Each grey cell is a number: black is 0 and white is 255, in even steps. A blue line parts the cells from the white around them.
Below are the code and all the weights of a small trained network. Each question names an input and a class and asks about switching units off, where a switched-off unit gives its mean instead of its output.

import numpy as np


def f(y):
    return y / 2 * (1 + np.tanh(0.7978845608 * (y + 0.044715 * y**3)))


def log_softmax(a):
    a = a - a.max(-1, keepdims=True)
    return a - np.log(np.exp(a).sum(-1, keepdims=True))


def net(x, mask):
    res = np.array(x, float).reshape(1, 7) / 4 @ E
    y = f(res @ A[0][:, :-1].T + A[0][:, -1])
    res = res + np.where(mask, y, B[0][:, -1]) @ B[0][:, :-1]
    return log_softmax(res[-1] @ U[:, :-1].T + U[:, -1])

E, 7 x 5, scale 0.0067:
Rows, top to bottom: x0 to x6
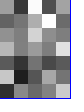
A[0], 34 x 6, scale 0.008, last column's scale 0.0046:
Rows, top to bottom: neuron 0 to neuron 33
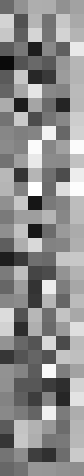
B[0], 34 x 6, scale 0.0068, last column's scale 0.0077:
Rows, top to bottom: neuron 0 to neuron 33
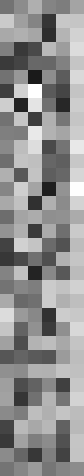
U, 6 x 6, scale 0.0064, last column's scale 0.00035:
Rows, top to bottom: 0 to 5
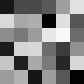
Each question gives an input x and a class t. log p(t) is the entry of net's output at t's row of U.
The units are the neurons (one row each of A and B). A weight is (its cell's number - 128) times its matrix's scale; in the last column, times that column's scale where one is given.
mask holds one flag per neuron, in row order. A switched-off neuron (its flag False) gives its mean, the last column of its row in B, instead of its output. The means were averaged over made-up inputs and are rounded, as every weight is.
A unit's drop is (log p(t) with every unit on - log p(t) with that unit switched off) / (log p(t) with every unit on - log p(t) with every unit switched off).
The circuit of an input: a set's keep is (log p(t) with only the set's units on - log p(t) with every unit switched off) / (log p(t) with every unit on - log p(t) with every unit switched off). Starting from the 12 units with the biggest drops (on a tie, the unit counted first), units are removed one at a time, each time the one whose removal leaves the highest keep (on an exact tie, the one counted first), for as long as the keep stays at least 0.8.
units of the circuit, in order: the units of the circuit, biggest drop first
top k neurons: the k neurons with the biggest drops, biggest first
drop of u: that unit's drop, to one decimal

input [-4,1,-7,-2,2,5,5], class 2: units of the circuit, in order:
neuron 20; neuron 21
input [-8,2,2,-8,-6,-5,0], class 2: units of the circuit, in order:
neuron 20; neuron 21
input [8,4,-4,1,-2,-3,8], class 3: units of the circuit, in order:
neuron 6; neuron 17
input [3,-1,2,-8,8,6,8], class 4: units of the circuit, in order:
neuron 7
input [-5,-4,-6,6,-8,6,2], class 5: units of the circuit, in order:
neuron 16; neuron 14
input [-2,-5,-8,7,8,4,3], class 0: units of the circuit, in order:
neuron 18; neuron 4
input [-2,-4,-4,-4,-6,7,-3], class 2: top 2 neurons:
neuron 24; neuron 21
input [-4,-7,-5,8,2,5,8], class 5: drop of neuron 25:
0.0
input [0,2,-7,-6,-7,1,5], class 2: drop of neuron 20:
0.1
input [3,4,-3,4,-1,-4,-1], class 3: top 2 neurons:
neuron 6; neuron 17
